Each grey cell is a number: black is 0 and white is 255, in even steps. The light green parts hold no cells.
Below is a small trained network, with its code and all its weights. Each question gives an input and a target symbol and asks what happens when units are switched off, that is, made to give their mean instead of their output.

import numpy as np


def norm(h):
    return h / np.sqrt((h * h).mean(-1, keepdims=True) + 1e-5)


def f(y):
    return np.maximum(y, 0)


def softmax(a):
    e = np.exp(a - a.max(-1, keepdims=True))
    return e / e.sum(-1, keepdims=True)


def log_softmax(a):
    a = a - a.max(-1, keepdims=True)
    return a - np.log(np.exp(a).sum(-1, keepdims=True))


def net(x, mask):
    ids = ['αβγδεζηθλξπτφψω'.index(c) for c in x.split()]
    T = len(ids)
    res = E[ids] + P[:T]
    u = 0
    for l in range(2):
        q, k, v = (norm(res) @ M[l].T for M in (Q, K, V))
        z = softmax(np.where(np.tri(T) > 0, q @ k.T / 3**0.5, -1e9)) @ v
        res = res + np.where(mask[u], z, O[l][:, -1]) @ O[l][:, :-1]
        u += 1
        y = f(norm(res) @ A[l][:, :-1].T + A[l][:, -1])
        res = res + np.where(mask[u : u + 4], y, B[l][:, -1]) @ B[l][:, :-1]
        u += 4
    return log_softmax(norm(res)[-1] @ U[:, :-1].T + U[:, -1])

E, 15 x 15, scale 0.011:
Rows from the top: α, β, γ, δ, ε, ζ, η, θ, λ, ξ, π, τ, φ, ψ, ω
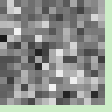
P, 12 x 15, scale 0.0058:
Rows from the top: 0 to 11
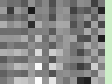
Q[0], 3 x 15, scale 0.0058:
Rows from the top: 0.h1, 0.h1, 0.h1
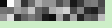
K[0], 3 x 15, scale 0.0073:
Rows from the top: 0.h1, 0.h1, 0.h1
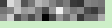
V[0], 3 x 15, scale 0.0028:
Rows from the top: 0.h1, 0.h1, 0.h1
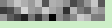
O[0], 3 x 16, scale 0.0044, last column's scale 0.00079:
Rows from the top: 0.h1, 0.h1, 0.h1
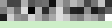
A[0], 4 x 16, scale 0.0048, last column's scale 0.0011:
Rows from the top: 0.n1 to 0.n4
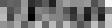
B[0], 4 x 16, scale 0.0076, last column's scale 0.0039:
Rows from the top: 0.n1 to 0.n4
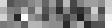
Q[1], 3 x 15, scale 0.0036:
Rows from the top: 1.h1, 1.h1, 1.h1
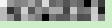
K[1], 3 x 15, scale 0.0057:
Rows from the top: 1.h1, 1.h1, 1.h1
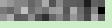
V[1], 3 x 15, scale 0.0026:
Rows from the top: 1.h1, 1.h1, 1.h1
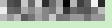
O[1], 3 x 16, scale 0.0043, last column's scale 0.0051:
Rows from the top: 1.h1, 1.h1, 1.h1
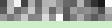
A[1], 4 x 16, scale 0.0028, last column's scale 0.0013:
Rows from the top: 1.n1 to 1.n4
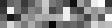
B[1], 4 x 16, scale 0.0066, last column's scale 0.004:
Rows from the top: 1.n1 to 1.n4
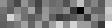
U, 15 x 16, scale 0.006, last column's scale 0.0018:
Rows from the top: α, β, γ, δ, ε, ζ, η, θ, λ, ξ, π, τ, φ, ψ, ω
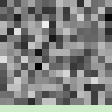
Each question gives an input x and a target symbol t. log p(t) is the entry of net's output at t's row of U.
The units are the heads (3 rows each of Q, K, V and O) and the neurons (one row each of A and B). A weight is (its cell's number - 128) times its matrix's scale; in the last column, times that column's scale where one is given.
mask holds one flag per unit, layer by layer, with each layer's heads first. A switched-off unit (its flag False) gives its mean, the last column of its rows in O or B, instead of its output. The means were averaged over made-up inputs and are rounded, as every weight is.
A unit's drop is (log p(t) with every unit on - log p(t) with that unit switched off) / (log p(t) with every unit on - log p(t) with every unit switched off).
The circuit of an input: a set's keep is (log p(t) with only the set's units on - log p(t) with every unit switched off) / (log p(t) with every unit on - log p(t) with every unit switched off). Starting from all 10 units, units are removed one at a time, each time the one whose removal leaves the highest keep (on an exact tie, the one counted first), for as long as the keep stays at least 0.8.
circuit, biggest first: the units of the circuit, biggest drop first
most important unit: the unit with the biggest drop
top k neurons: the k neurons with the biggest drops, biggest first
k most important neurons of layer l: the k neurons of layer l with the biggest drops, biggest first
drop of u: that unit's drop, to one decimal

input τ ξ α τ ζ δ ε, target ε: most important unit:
0.h1
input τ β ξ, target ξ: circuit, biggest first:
1.n4, 0.n4
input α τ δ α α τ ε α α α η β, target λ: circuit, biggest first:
0.h1, 0.n3
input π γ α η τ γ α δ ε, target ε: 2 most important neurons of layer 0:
0.n3, 0.n2
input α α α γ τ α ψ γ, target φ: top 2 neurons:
0.n4, 0.n1
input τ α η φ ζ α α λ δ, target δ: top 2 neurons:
0.n3, 0.n4
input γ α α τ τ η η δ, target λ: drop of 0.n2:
0.4
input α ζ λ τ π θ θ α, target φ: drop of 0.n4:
0.1
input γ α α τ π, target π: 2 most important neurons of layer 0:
0.n3, 0.n4
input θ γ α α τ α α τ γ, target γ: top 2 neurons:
1.n1, 0.n3
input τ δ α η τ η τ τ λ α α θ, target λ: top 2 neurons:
0.n3, 0.n2
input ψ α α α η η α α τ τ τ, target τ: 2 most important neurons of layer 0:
0.n3, 0.n4
